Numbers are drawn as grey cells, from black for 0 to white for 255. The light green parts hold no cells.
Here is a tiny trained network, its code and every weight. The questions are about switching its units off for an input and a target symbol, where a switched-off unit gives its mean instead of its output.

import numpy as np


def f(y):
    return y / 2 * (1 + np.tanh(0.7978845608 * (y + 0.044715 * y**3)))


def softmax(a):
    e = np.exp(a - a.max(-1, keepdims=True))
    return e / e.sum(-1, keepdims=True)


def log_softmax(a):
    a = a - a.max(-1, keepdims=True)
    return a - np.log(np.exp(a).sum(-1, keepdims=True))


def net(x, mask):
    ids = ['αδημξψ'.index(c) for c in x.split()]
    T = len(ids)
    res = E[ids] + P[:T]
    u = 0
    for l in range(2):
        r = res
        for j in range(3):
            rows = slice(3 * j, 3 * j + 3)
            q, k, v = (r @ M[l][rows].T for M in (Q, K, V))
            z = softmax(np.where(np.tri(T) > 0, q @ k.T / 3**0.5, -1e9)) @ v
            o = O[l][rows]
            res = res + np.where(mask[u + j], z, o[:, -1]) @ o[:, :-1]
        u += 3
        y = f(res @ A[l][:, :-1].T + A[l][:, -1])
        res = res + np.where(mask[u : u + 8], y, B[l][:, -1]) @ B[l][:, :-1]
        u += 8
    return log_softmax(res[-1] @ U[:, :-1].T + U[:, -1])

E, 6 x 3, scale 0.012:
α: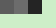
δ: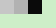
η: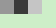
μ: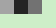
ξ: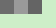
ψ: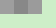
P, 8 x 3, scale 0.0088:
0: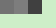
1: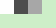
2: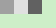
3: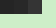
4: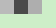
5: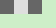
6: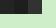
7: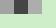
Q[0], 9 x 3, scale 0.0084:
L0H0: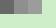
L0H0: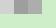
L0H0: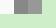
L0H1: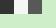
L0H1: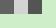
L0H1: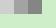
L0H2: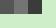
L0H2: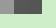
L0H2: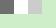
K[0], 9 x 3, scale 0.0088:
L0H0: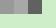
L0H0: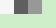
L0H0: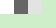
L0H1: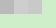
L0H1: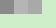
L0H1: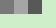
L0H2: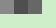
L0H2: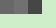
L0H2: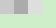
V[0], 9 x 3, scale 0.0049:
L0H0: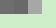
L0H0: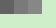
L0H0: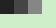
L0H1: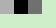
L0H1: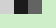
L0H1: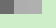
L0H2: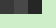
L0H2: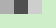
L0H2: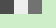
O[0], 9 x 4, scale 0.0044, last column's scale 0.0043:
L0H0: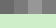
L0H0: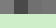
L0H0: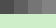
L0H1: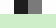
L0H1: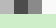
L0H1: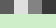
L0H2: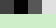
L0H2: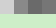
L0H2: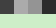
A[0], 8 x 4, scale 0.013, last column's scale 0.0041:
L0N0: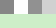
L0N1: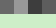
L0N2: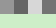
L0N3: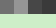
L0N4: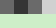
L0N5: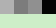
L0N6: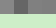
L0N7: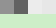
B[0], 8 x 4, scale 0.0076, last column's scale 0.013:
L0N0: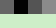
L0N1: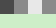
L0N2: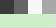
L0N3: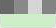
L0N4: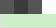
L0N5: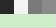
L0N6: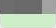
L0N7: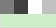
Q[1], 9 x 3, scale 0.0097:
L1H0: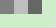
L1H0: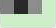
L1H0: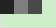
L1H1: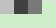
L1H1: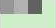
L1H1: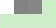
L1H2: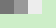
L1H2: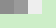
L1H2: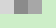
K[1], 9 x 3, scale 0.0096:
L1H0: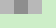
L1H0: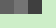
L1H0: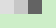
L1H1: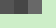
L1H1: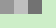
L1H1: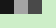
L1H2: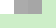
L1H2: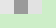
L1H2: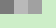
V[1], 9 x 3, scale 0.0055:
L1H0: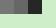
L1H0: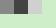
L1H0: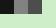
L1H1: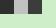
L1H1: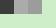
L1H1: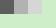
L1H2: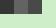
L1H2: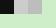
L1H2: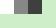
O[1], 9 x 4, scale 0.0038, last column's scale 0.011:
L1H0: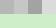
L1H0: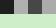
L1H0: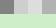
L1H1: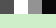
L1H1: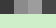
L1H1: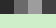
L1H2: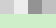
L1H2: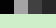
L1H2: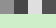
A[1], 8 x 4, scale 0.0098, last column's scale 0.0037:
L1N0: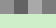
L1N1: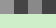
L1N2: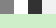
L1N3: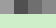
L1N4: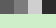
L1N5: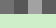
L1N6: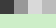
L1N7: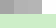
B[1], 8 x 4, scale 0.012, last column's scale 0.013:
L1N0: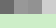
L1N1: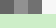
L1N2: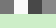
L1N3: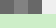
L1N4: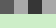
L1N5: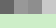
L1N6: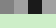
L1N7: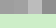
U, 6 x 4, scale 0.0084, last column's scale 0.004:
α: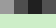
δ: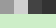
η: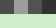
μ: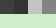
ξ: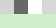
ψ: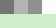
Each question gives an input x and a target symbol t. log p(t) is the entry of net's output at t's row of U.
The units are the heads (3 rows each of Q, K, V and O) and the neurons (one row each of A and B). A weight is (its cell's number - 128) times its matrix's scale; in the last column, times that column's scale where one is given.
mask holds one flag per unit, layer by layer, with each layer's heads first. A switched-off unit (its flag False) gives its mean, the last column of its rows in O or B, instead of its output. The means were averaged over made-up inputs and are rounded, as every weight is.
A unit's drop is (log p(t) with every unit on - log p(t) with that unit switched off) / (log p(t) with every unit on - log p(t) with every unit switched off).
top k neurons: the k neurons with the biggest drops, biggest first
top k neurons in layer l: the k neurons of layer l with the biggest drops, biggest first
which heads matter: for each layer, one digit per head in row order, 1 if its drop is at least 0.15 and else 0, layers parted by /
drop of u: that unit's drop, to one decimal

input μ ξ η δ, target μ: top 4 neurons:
[L0N1; L0N3; L1N6; L1N4]
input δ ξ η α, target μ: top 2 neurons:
[L0N1; L1N6]
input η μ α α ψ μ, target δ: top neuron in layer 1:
[L1N2]
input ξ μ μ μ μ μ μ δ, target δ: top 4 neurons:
[L0N7; L1N2; L0N4; L0N2]
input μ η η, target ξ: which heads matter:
001 / 010
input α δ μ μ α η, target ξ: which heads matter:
000 / 010
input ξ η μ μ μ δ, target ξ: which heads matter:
010 / 001
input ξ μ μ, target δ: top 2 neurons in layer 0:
[L0N7; L0N2]
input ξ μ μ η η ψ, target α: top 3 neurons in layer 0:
[L0N0; L0N7; L0N2]
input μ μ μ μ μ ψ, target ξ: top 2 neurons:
[L0N0; L0N4]
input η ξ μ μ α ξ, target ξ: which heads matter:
000 / 001
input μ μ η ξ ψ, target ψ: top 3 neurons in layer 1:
[L1N6; L1N4; L1N7]
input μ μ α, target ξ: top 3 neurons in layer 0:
[L0N1; L0N4; L0N3]
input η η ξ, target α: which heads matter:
001 / 100
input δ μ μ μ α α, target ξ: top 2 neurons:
[L0N1; L0N4]
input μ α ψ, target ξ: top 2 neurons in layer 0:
[L0N4; L0N0]
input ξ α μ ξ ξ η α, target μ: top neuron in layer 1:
[L1N6]
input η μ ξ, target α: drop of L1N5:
0.2
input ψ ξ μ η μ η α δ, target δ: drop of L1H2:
0.1
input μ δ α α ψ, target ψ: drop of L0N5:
-0.1
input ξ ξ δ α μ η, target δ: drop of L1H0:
0.4
